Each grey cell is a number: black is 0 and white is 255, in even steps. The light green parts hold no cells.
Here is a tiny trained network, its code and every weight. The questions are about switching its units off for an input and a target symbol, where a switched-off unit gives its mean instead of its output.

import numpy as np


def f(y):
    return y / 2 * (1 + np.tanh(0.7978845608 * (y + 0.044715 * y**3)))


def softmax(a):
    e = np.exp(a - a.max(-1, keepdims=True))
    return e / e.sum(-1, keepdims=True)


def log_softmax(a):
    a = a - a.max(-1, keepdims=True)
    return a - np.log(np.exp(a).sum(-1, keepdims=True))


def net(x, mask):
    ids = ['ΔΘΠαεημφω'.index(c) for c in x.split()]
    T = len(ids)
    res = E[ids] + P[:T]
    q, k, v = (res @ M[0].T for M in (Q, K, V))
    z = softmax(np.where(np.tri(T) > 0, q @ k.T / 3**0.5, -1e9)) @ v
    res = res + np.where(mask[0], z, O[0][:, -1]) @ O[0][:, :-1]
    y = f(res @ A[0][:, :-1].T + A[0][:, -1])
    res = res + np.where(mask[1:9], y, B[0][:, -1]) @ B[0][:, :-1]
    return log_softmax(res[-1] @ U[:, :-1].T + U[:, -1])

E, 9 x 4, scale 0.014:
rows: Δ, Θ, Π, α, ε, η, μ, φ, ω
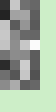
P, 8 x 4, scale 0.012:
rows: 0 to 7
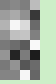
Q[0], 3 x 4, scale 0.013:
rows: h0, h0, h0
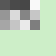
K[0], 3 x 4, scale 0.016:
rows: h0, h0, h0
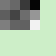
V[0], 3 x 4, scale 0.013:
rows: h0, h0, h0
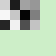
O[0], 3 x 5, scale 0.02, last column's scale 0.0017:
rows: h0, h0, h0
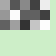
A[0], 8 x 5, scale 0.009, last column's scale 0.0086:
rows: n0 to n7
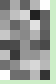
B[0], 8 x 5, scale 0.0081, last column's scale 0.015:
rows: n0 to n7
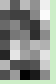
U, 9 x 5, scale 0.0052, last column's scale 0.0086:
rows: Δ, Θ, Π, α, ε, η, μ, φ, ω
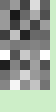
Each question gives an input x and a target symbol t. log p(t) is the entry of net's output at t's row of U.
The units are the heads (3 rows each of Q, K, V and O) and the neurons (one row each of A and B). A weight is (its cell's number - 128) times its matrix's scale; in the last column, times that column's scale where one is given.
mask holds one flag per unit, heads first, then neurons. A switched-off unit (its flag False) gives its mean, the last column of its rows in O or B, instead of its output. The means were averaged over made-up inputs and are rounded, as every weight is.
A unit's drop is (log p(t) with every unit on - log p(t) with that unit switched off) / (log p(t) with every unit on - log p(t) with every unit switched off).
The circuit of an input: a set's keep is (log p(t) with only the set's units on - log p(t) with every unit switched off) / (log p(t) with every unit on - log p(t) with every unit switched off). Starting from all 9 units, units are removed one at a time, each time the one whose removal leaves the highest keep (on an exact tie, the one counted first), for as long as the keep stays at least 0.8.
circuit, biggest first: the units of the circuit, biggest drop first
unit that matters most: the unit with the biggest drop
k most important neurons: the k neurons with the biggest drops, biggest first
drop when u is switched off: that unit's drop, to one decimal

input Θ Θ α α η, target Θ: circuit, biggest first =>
(h0; n6; n0)
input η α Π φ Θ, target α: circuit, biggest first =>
(h0; n1)
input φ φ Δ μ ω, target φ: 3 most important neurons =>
(n5; n4; n1)
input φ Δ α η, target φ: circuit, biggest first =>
(h0; n5; n4)
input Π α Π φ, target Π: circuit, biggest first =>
(h0; n1)
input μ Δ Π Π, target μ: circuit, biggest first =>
(h0; n5; n0)
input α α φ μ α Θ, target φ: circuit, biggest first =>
(h0; n4; n5)
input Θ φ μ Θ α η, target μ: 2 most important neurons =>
(n5; n4)
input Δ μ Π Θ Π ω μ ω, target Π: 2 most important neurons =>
(n1; n4)
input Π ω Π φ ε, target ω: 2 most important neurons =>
(n1; n0)
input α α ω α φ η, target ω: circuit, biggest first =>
(h0; n0)
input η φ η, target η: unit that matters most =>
n5
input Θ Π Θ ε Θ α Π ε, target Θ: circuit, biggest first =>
(h0; n6)
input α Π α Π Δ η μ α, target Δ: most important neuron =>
(n0)
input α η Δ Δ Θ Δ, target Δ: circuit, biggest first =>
(h0; n0)
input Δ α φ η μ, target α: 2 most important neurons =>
(n1; n0)
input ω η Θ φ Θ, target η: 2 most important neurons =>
(n5; n1)
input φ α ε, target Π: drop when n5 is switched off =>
-0.2
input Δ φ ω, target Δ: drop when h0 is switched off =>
1.2
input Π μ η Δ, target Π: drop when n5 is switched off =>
0.1
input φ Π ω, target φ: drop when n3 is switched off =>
0.0
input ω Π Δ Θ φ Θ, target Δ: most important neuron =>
(n0)
